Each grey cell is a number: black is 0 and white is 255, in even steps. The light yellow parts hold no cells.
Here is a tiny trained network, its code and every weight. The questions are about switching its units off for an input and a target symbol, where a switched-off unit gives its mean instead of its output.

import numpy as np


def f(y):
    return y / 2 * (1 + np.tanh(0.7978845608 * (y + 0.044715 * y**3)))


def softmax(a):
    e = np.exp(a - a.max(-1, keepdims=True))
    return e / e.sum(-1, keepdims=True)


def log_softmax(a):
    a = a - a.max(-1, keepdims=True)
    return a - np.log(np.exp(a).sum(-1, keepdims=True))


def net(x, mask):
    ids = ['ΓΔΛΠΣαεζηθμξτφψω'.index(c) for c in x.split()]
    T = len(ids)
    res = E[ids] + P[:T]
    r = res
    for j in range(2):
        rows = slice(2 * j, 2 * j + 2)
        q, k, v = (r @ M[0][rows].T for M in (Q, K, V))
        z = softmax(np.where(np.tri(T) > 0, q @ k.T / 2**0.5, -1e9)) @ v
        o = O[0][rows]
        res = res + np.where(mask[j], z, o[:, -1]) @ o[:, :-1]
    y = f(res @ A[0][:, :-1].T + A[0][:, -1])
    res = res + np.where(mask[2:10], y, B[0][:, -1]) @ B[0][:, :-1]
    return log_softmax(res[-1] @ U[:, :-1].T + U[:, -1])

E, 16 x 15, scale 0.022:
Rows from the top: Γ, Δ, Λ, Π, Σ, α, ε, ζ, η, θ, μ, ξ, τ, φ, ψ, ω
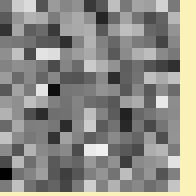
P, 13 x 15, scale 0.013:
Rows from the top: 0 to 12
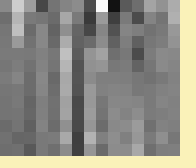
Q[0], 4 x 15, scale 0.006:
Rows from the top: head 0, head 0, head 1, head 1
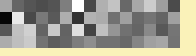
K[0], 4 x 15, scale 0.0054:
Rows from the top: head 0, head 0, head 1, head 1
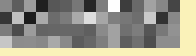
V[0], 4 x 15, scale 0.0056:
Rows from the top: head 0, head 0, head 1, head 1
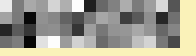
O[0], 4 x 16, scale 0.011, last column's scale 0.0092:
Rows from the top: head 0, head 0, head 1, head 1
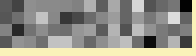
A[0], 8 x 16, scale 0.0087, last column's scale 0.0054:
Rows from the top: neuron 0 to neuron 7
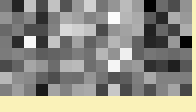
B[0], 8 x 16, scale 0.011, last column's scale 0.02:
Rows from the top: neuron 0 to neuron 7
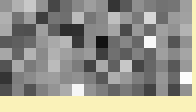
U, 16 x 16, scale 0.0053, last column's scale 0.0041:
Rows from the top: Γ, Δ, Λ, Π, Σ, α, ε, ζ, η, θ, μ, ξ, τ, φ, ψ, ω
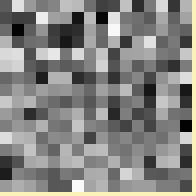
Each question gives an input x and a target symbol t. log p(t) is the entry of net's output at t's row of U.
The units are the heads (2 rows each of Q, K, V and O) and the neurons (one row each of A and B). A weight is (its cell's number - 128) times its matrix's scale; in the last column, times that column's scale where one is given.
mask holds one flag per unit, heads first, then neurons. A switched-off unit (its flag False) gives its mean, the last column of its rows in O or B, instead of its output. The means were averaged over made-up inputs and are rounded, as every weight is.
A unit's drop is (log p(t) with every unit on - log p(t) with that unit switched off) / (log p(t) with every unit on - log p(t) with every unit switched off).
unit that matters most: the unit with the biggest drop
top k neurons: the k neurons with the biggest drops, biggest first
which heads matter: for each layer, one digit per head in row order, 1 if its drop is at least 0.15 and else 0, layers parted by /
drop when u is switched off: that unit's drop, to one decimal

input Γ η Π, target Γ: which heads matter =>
01
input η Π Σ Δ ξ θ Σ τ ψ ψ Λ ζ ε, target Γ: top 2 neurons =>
neuron 3; neuron 7
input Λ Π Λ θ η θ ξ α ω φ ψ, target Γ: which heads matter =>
10
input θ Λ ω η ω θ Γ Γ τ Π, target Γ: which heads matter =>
10
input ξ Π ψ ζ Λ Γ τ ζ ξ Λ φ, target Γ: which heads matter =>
10
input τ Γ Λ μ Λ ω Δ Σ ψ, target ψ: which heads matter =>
11
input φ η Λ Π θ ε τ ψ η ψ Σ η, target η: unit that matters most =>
neuron 0
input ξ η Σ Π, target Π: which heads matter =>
11
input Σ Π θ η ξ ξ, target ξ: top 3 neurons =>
neuron 6; neuron 1; neuron 2
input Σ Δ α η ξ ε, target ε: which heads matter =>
11
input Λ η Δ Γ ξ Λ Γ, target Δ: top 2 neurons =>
neuron 2; neuron 0
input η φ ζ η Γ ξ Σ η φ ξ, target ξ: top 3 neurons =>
neuron 1; neuron 6; neuron 5
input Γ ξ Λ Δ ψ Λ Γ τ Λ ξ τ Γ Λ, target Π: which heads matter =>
01
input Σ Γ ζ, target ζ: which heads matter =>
11
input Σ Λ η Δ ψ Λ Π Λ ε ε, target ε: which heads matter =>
01
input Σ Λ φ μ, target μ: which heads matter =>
10
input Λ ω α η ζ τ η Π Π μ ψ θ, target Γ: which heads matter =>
00
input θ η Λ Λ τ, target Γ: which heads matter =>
10
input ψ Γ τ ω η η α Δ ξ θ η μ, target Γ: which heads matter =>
10
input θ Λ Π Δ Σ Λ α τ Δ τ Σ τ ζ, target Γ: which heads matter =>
11
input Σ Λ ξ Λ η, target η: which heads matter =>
11
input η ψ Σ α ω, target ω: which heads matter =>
11
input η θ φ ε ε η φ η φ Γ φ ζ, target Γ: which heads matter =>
10
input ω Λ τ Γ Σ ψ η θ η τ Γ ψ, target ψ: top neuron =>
neuron 5
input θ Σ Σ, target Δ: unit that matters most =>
head 0
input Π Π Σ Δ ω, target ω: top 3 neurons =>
neuron 7; neuron 1; neuron 0
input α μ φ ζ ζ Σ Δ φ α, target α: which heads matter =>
01
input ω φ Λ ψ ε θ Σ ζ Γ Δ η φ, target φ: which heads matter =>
11
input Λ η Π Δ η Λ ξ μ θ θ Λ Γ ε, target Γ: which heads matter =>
10
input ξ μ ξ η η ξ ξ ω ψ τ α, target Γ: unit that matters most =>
neuron 2
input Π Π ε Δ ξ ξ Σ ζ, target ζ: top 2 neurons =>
neuron 5; neuron 2
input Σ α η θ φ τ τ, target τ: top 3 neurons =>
neuron 0; neuron 6; neuron 2
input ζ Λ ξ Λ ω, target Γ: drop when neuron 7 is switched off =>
-0.1
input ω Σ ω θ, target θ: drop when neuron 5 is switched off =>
0.0
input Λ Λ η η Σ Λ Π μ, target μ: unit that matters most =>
neuron 0
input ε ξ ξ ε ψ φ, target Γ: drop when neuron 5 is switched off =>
-0.1
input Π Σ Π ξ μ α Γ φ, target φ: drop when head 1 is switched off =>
0.6
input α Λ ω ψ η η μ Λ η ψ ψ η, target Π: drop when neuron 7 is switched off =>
0.1
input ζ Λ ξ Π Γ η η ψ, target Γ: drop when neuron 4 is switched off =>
0.2
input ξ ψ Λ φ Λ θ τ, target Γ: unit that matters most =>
neuron 2
